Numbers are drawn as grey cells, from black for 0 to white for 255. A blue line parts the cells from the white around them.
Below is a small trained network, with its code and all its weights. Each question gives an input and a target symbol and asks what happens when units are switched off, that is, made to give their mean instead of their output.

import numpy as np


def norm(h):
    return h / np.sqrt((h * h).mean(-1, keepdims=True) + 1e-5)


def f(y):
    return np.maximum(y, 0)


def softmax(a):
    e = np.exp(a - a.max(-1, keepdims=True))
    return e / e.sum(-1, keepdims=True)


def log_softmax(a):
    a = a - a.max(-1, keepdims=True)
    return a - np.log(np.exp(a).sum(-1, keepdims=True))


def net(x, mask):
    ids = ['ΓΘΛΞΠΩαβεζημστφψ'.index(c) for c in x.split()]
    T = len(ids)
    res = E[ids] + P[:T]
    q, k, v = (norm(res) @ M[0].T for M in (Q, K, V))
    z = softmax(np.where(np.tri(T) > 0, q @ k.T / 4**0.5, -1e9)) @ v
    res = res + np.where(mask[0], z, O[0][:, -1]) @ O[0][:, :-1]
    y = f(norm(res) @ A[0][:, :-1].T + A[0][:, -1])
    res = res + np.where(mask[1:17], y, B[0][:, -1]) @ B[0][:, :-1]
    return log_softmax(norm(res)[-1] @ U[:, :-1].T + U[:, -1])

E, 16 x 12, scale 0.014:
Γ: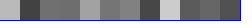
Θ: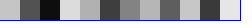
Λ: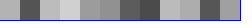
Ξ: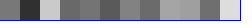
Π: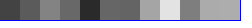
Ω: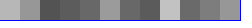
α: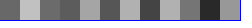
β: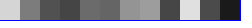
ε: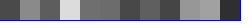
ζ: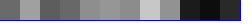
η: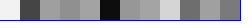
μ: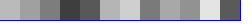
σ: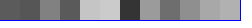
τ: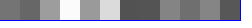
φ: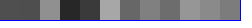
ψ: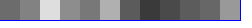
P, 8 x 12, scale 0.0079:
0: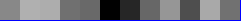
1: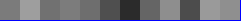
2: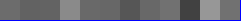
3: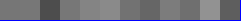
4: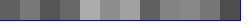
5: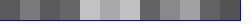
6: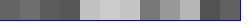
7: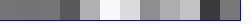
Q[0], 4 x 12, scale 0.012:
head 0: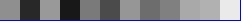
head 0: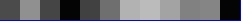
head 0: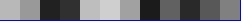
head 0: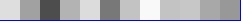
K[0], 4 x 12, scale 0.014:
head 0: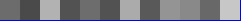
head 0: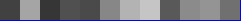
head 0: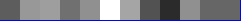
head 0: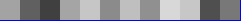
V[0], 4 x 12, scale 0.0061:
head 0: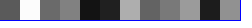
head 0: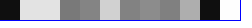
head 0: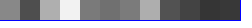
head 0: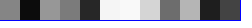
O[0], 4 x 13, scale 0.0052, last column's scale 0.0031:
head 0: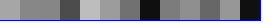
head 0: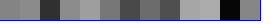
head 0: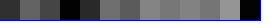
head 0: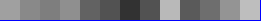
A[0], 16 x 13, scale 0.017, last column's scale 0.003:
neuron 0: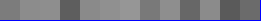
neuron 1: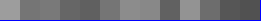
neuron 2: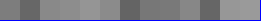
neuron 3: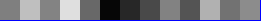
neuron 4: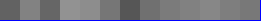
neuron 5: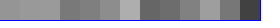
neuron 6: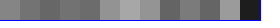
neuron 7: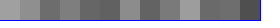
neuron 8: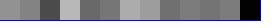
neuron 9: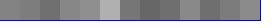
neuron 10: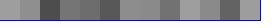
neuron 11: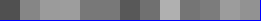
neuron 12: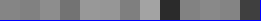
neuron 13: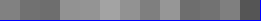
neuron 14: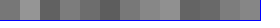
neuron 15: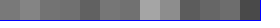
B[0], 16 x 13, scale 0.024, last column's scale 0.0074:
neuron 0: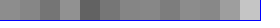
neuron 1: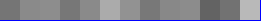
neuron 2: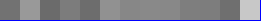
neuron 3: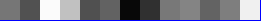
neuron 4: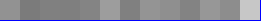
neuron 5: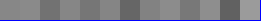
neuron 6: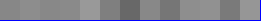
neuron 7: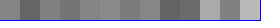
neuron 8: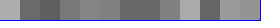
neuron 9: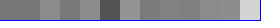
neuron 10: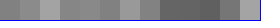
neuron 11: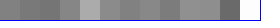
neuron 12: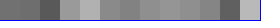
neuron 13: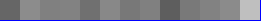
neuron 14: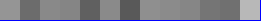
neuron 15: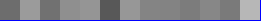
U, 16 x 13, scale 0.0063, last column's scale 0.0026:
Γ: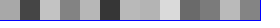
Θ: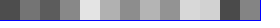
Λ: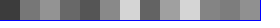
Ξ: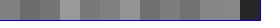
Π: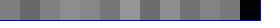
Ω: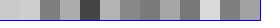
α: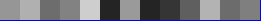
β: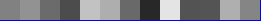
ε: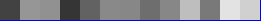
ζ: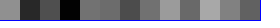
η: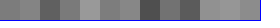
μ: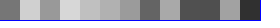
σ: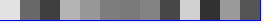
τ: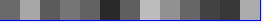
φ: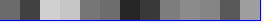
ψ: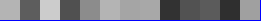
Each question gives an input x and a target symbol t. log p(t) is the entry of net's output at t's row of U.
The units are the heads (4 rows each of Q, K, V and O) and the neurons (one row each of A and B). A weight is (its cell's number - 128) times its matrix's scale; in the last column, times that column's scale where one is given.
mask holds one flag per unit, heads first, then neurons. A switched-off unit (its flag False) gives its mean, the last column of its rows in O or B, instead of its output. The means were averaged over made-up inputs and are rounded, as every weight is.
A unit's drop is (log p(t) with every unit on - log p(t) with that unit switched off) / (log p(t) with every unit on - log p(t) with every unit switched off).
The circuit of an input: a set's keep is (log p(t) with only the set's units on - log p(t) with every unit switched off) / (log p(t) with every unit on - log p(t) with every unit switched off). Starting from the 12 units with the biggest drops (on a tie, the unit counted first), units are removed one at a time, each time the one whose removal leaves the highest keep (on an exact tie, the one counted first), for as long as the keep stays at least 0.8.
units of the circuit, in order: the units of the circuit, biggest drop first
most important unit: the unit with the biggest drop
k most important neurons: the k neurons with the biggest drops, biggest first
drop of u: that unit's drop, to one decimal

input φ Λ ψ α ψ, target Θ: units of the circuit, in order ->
head 0; neuron 3
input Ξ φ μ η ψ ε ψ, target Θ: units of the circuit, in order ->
neuron 3
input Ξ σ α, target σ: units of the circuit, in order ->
head 0; neuron 8
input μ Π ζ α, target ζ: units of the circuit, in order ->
head 0; neuron 3; neuron 14
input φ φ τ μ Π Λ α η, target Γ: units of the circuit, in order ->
neuron 3; head 0
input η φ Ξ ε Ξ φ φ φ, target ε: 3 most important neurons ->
neuron 3; neuron 11; neuron 12
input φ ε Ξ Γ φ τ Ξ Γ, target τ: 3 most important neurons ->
neuron 3; neuron 15; neuron 14
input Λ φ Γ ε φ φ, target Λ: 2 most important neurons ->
neuron 3; neuron 11
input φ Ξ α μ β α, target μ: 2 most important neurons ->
neuron 3; neuron 13
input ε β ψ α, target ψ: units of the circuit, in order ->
head 0; neuron 10; neuron 3; neuron 14
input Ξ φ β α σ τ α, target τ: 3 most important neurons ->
neuron 3; neuron 14; neuron 15
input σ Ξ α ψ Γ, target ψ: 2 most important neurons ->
neuron 10; neuron 3
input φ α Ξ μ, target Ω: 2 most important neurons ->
neuron 3; neuron 5
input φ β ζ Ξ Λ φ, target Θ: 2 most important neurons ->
neuron 3; neuron 12
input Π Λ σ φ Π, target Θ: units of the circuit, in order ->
neuron 3; head 0
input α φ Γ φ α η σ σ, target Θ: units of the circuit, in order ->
neuron 3
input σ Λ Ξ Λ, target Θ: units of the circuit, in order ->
head 0; neuron 3
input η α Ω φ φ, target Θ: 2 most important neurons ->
neuron 3; neuron 11
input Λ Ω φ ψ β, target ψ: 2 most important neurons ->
neuron 7; neuron 3
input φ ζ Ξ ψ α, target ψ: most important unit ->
neuron 10
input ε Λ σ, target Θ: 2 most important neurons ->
neuron 3; neuron 12
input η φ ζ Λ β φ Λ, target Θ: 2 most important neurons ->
neuron 3; neuron 11
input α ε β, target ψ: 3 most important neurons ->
neuron 3; neuron 7; neuron 1
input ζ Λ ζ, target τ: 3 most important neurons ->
neuron 15; neuron 3; neuron 14
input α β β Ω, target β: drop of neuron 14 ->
-0.1
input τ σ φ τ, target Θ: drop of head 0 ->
1.6
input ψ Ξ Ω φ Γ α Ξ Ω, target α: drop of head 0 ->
0.5
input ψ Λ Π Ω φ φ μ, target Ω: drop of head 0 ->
0.1
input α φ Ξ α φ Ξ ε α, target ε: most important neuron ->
neuron 3
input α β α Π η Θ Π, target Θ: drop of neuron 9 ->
0.0
